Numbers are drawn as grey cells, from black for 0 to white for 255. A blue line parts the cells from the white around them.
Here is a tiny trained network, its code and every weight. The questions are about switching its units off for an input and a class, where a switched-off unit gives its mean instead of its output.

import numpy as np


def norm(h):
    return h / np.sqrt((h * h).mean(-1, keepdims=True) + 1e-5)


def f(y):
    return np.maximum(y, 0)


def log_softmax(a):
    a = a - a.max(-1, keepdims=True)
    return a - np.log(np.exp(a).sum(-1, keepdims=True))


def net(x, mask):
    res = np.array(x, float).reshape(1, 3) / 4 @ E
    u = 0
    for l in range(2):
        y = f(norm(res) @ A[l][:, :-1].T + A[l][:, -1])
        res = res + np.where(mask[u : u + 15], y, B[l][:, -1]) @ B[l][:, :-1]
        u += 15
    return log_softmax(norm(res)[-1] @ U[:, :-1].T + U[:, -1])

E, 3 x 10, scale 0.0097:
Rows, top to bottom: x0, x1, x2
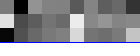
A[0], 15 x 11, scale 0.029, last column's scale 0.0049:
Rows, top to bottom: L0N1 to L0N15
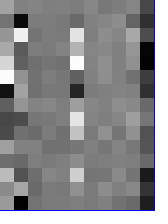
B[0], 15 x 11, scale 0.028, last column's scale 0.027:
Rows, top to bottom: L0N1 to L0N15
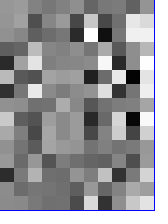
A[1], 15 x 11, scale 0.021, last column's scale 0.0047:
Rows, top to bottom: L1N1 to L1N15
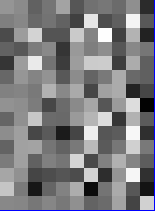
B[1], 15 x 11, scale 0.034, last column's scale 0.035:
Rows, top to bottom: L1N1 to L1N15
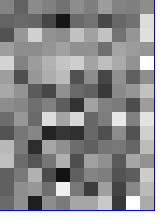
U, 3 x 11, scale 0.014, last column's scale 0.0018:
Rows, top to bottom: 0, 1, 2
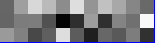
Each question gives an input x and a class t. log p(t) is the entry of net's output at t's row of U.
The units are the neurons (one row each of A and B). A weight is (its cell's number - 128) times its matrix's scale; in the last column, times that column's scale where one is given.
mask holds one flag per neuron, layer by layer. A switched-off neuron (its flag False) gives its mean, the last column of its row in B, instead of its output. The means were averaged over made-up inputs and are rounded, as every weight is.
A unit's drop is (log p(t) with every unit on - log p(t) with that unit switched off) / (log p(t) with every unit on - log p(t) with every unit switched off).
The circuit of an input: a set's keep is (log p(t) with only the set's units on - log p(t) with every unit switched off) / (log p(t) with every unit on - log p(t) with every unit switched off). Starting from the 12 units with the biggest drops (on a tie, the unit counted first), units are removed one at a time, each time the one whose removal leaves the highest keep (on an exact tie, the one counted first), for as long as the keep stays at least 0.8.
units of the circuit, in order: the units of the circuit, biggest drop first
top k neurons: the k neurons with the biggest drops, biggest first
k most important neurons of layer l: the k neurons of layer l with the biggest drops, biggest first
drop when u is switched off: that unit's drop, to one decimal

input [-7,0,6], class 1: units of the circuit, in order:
(L0N3)
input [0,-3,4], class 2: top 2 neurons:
(L0N5; L0N9)
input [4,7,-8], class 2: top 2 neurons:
(L0N6; L0N7)
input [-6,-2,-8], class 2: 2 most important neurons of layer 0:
(L0N6; L0N15)
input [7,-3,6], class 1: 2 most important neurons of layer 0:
(L0N2; L0N6)
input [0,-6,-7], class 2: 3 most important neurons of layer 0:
(L0N5; L0N6; L0N13)
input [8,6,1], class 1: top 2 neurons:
(L0N15; L0N2)
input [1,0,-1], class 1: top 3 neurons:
(L0N15; L0N9; L0N2)
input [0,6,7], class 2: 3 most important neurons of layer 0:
(L0N9; L0N10; L0N7)
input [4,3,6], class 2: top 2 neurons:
(L0N9; L0N3)
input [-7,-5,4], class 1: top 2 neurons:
(L0N3; L0N5)
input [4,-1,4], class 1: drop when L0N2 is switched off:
0.8
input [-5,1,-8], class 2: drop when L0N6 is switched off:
0.9
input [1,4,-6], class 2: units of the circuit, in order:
(L0N6)
